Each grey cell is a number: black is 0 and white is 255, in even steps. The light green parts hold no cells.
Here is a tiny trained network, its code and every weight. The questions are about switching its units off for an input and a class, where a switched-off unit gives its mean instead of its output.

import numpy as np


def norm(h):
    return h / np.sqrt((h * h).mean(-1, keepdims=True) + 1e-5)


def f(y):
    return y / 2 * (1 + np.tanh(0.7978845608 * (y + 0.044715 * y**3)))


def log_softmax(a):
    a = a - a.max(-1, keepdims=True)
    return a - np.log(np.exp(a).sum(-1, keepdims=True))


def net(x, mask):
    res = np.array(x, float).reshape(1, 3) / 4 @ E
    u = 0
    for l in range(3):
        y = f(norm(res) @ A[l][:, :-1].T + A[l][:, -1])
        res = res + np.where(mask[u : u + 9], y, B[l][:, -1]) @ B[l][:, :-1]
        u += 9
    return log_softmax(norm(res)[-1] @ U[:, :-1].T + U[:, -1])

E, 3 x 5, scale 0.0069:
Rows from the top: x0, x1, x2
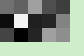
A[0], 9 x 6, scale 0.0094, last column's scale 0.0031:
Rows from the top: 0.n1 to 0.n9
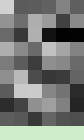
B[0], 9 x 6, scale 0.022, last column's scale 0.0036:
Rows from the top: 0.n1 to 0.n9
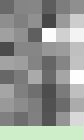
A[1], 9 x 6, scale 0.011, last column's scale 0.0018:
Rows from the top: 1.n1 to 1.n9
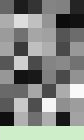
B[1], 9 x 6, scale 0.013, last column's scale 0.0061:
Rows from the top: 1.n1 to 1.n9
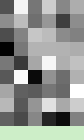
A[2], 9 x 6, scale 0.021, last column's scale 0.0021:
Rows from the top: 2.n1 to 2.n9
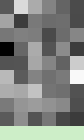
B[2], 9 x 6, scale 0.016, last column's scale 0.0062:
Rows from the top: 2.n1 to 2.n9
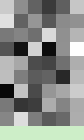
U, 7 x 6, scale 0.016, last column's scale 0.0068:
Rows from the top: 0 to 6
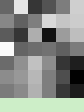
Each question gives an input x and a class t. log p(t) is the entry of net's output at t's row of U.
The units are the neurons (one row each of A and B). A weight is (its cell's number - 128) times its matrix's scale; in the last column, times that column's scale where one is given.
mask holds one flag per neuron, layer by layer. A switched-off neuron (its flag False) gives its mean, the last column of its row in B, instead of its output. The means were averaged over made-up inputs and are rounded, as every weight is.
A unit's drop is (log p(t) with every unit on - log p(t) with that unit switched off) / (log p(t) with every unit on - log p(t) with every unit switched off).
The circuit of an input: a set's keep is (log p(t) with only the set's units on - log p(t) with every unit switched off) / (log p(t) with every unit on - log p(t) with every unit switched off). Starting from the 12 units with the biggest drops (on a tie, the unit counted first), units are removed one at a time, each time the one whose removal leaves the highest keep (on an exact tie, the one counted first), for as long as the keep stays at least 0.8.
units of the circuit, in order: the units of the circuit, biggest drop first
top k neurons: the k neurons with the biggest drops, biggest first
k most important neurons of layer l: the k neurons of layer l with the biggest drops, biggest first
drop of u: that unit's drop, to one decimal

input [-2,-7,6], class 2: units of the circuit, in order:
0.n3
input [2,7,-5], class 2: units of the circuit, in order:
0.n6, 2.n4
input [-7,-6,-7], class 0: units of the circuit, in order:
0.n3, 2.n7
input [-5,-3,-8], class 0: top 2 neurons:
2.n7, 0.n3
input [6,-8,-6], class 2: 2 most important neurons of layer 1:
1.n4, 1.n8
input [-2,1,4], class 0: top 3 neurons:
0.n6, 0.n2, 1.n6
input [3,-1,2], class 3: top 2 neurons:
0.n8, 1.n4
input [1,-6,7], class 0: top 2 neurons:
1.n6, 0.n6
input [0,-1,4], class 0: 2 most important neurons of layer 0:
0.n6, 0.n2
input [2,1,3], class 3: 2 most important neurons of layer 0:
0.n5, 0.n8
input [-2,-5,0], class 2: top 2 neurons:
0.n3, 1.n4
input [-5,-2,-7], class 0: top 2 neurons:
0.n3, 2.n7
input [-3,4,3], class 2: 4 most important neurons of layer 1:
1.n8, 1.n6, 1.n5, 1.n2
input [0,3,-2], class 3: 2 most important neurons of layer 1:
1.n7, 1.n4
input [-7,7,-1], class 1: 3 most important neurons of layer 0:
0.n1, 0.n2, 0.n8
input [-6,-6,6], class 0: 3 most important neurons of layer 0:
0.n6, 0.n3, 0.n8
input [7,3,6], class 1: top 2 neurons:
0.n3, 0.n7
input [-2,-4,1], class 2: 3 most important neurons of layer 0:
0.n3, 0.n7, 0.n9
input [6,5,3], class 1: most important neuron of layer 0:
0.n3
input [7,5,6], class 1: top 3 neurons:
0.n3, 0.n7, 0.n2
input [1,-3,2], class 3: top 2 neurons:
0.n2, 0.n1
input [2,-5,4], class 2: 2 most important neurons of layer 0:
0.n7, 0.n2
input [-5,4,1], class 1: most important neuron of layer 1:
1.n5
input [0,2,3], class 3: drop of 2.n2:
0.1
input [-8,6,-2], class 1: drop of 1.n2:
0.0
